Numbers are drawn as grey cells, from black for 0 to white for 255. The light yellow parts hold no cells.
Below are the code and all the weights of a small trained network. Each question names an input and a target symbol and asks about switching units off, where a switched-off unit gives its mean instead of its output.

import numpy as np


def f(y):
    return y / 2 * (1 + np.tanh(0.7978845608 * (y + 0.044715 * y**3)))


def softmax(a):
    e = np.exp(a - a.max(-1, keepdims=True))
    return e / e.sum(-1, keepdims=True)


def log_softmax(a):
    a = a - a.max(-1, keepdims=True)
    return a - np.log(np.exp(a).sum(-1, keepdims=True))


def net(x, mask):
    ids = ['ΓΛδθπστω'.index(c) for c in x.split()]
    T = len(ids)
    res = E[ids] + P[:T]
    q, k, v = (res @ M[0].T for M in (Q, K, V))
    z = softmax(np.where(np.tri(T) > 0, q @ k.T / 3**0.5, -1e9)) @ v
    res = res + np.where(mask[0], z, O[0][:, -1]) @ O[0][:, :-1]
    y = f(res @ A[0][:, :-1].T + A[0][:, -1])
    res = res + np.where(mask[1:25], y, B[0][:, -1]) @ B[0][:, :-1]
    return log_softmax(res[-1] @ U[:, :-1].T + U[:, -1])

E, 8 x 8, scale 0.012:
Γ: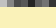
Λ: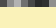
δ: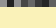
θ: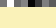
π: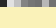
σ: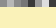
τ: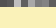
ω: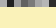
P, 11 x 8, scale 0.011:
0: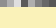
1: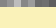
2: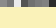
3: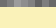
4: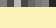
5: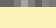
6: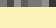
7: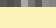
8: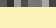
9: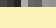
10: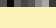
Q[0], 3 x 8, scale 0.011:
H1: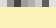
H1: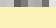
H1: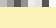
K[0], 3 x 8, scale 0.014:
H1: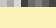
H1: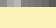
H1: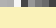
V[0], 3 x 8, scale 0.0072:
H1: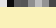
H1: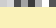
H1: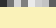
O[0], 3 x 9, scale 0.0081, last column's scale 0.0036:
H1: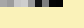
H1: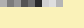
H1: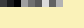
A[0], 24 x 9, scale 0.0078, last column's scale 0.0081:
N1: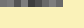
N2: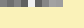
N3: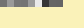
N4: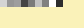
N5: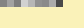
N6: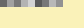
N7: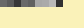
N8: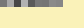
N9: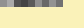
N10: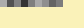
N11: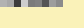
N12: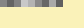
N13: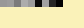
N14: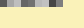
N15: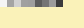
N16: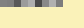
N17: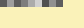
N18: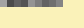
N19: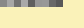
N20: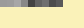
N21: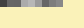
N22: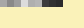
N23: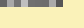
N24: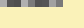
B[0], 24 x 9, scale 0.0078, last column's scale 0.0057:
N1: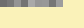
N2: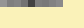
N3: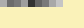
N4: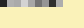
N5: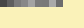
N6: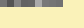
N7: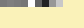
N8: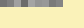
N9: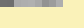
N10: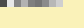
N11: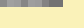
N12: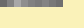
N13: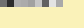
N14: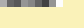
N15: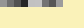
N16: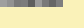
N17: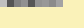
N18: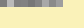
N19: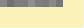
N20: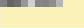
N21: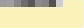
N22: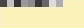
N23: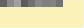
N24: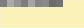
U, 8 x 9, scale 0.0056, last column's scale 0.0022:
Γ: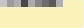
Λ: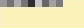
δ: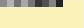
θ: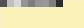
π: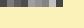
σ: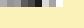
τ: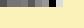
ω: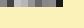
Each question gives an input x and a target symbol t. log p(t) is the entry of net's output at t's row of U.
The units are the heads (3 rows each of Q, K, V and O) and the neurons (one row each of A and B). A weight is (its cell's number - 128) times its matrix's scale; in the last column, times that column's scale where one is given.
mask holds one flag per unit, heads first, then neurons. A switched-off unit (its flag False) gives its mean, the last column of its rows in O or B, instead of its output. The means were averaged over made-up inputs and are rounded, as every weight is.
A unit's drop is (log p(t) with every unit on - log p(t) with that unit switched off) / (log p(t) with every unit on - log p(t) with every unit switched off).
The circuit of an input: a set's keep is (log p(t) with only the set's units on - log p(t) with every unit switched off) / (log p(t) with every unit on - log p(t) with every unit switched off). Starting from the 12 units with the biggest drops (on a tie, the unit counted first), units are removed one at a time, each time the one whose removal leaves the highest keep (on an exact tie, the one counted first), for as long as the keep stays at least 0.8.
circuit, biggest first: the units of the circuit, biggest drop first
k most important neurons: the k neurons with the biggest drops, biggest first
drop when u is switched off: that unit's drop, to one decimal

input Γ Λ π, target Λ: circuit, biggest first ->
H1; N3; N17
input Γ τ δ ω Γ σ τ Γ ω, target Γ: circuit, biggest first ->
H1; N15
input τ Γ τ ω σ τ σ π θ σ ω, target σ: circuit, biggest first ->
H1
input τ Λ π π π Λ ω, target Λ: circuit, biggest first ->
H1; N3
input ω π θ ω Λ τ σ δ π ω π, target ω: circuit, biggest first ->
H1; N13
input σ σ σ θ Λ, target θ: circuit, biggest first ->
H1; N4
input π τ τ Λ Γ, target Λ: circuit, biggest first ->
H1; N3
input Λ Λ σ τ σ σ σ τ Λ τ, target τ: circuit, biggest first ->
H1; N21
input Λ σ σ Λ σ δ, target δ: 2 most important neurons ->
N22; N3
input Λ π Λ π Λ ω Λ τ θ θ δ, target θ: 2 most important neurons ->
N4; N10
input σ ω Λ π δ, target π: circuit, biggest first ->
H1; N7
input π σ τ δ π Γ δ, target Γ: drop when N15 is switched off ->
0.4
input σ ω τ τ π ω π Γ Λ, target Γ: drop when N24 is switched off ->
0.0
